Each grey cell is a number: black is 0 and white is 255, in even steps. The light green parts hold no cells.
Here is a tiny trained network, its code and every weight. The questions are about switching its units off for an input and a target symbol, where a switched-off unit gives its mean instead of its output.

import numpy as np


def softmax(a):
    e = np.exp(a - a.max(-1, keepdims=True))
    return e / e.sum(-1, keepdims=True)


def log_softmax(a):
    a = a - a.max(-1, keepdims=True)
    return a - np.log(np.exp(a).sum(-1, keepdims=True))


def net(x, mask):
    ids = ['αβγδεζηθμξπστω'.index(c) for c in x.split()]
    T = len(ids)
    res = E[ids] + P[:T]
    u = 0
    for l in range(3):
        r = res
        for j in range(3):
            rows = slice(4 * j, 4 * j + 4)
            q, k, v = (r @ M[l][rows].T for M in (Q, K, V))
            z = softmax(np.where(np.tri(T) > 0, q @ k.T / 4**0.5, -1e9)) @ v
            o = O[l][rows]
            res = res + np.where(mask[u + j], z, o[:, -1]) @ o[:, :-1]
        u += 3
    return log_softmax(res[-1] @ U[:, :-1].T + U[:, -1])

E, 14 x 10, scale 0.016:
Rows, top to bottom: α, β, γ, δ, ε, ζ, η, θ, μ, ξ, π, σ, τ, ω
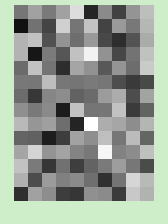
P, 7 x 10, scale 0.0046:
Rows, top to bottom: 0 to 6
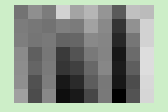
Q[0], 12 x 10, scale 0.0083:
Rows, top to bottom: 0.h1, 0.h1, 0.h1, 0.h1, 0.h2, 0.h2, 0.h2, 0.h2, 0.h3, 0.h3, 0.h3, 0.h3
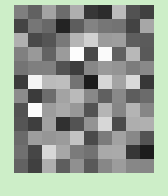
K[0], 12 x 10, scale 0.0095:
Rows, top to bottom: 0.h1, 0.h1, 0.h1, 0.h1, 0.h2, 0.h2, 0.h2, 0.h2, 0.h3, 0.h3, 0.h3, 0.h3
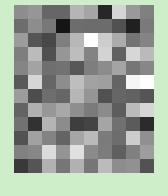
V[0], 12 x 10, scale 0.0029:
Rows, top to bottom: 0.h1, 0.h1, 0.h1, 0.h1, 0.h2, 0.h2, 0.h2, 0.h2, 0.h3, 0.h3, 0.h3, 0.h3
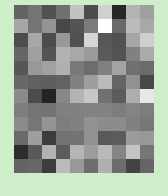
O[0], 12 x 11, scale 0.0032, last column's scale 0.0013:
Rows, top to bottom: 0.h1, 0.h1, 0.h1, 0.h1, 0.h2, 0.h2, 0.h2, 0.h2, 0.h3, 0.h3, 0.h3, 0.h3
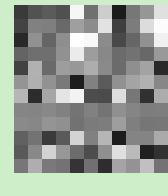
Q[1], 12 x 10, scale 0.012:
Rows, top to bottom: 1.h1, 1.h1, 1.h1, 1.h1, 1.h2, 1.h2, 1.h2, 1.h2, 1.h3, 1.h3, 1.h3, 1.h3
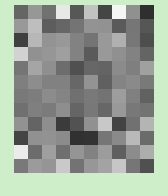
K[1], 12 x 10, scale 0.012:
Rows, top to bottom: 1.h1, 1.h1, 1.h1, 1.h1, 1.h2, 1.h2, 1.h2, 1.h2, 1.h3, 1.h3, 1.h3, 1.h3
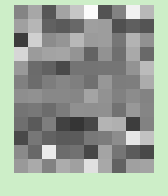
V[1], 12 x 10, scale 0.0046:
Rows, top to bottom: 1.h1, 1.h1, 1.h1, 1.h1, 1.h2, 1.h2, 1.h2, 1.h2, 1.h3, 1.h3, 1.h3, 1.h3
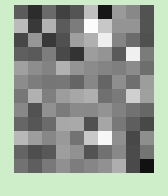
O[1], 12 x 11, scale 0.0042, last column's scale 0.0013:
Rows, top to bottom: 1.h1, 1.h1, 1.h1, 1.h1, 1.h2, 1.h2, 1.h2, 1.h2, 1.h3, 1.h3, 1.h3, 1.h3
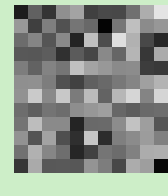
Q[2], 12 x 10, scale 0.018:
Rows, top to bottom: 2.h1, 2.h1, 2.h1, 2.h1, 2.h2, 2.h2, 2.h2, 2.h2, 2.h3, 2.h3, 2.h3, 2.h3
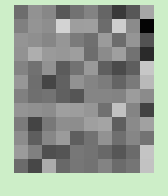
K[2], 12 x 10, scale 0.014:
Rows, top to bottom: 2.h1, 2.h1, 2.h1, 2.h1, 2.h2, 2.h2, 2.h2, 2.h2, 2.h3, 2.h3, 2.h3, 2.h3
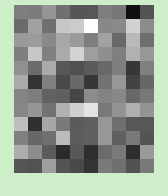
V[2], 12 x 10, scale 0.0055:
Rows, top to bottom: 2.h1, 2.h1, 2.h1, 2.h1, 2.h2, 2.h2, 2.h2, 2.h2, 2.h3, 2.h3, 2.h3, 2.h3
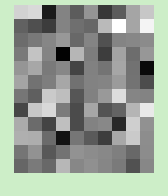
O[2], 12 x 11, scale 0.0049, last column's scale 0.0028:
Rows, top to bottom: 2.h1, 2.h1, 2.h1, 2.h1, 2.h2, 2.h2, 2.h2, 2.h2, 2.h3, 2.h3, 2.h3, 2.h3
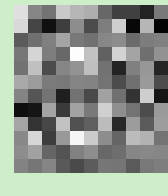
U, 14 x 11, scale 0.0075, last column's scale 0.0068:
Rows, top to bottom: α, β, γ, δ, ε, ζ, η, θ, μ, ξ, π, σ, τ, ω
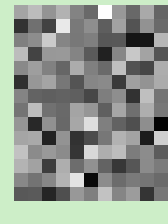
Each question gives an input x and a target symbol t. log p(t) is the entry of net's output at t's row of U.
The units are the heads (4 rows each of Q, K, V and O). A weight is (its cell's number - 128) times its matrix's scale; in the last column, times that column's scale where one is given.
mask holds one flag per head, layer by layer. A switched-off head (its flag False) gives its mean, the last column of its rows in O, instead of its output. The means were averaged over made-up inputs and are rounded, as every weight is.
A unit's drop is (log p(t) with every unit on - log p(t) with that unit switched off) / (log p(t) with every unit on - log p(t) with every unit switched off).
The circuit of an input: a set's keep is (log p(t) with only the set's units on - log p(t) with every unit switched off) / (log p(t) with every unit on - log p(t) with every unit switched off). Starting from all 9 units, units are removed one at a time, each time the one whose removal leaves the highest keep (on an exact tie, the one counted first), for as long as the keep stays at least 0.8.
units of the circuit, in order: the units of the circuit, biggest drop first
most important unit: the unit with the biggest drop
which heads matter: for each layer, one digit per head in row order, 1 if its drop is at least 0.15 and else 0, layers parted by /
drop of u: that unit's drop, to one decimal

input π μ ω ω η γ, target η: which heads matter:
000 / 000 / 110
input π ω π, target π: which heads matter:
000 / 101 / 000
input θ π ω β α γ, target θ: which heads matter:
100 / 010 / 101
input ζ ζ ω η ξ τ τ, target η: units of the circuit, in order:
[2.h1; 2.h2]
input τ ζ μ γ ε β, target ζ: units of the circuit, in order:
[2.h1]
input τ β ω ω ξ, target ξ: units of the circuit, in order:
[2.h2; 1.h1; 1.h3]
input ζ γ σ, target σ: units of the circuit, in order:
[2.h2; 2.h1; 0.h3]
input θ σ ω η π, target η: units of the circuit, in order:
[2.h1; 1.h3; 2.h2]
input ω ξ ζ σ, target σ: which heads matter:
000 / 000 / 111
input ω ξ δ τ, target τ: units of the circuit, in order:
[1.h1; 1.h3; 0.h2]
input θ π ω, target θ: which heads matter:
000 / 000 / 101
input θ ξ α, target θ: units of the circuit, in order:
[2.h3; 2.h1]
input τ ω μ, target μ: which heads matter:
000 / 001 / 010
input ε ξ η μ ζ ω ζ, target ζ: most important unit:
2.h1
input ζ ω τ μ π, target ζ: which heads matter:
100 / 000 / 100
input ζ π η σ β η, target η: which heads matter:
000 / 000 / 100
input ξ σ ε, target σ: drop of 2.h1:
0.5
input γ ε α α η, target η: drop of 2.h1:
0.5
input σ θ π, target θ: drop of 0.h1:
0.2
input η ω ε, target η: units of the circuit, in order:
[2.h1]
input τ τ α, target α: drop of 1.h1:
1.3
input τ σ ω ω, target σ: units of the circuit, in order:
[2.h1; 2.h2]
